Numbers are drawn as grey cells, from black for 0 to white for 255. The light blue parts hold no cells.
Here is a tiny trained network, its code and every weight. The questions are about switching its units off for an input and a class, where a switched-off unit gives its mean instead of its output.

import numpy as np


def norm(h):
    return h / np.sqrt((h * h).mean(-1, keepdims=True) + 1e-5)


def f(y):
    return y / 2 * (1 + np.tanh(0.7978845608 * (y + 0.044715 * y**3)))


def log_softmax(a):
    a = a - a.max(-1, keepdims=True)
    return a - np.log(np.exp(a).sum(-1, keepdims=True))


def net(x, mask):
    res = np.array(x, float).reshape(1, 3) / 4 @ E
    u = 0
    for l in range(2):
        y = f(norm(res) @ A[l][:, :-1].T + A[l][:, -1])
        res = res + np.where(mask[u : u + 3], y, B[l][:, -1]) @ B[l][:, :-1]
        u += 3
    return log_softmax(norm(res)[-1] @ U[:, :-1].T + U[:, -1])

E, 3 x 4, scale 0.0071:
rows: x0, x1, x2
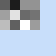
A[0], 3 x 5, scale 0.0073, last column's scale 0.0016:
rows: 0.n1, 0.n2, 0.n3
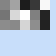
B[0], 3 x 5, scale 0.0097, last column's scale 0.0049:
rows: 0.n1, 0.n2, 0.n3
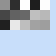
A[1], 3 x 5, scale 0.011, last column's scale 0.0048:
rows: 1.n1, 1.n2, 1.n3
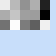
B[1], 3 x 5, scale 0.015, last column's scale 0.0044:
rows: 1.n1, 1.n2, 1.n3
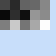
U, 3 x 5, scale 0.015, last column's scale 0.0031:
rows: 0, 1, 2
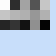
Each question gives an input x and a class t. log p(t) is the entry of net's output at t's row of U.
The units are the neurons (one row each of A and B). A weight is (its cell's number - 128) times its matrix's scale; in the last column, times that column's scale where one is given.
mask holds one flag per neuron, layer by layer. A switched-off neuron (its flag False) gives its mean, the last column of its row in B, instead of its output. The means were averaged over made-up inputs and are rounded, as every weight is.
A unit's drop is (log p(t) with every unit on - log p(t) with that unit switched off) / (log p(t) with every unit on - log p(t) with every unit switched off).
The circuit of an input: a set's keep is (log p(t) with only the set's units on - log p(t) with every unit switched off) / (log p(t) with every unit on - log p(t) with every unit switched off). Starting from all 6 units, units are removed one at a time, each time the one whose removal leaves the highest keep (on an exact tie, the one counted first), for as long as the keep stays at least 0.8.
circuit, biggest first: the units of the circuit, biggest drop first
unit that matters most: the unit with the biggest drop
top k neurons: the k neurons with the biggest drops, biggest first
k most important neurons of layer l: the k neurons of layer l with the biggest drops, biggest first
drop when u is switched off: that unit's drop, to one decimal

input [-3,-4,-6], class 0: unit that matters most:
0.n1
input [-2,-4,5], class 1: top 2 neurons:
[0.n3 0.n1]
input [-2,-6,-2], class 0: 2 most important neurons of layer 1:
[1.n3 1.n2]
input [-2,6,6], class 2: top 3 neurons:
[1.n2 0.n1 1.n1]
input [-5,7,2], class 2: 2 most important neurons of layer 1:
[1.n2 1.n1]
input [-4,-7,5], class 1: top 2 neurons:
[0.n3 0.n1]
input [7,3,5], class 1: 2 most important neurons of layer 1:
[1.n1 1.n2]
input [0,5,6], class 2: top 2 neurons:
[0.n1 1.n2]
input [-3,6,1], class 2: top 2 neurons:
[1.n2 1.n1]
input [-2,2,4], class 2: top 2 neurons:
[0.n1 1.n2]
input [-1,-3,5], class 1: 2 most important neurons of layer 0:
[0.n3 0.n1]
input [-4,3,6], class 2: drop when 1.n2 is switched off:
0.3
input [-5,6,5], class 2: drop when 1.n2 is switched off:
0.2
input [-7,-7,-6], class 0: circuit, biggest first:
[0.n1]
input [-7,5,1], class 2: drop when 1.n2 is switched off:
0.5
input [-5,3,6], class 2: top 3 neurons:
[1.n2 0.n1 1.n1]
